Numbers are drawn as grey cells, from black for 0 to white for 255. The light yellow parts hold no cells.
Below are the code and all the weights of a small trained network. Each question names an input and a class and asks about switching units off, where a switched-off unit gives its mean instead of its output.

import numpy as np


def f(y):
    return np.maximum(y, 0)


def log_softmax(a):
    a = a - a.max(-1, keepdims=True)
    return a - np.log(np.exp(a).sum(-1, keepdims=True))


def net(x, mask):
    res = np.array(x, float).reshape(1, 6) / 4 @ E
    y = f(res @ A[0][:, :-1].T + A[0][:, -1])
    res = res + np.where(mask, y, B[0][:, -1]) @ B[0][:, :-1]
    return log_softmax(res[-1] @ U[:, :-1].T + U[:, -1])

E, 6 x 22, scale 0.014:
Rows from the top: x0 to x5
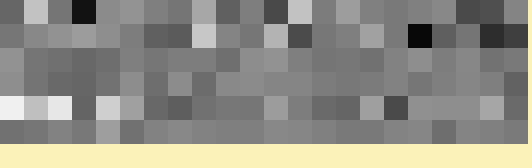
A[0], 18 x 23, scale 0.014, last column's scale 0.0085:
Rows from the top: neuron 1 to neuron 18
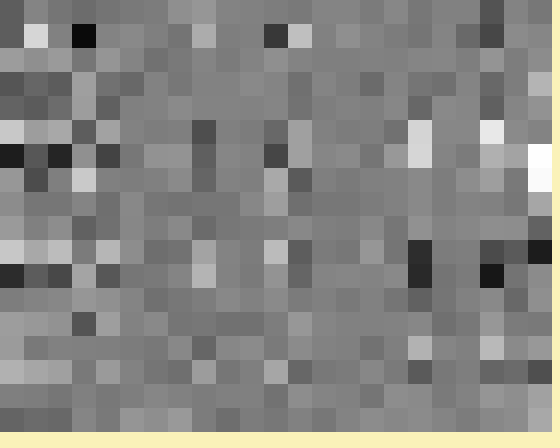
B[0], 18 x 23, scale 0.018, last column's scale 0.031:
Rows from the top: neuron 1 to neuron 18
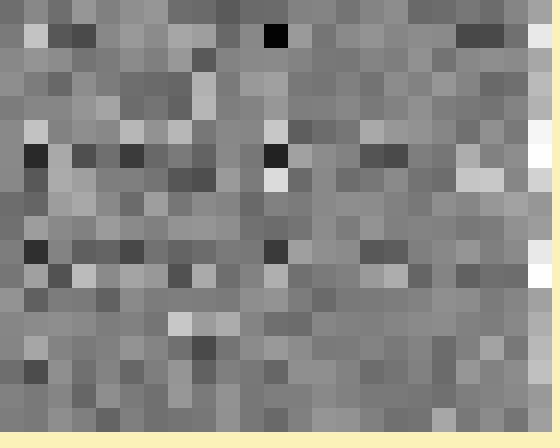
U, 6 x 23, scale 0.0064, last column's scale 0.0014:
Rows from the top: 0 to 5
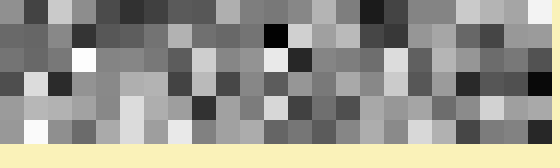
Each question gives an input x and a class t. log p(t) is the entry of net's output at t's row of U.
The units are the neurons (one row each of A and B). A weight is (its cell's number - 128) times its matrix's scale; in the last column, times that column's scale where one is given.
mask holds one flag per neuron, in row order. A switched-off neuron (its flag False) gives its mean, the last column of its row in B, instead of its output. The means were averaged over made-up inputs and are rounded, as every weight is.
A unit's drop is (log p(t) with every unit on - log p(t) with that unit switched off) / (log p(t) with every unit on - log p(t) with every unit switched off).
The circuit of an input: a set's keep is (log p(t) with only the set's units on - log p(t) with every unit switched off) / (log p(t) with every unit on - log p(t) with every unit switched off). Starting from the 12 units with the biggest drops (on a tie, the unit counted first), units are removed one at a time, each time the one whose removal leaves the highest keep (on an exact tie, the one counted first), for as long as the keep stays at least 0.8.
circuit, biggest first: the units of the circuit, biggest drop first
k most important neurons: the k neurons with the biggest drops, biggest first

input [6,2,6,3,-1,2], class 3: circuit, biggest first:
neuron 7
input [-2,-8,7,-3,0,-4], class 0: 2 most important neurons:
neuron 7; neuron 12
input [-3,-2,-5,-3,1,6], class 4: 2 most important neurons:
neuron 11; neuron 7
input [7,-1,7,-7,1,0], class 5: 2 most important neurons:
neuron 7; neuron 11
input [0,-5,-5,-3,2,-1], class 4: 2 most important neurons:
neuron 2; neuron 6
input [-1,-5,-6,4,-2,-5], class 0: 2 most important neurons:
neuron 2; neuron 7
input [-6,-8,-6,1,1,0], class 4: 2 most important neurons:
neuron 6; neuron 11
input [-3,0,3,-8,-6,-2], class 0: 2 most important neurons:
neuron 7; neuron 6
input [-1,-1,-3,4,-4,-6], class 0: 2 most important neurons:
neuron 2; neuron 7
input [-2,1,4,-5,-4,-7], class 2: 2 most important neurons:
neuron 12; neuron 11
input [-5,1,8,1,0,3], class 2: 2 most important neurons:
neuron 7; neuron 11
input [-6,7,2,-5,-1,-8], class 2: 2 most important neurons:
neuron 12; neuron 7
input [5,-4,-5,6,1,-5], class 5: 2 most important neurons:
neuron 11; neuron 6
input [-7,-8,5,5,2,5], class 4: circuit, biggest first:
neuron 6
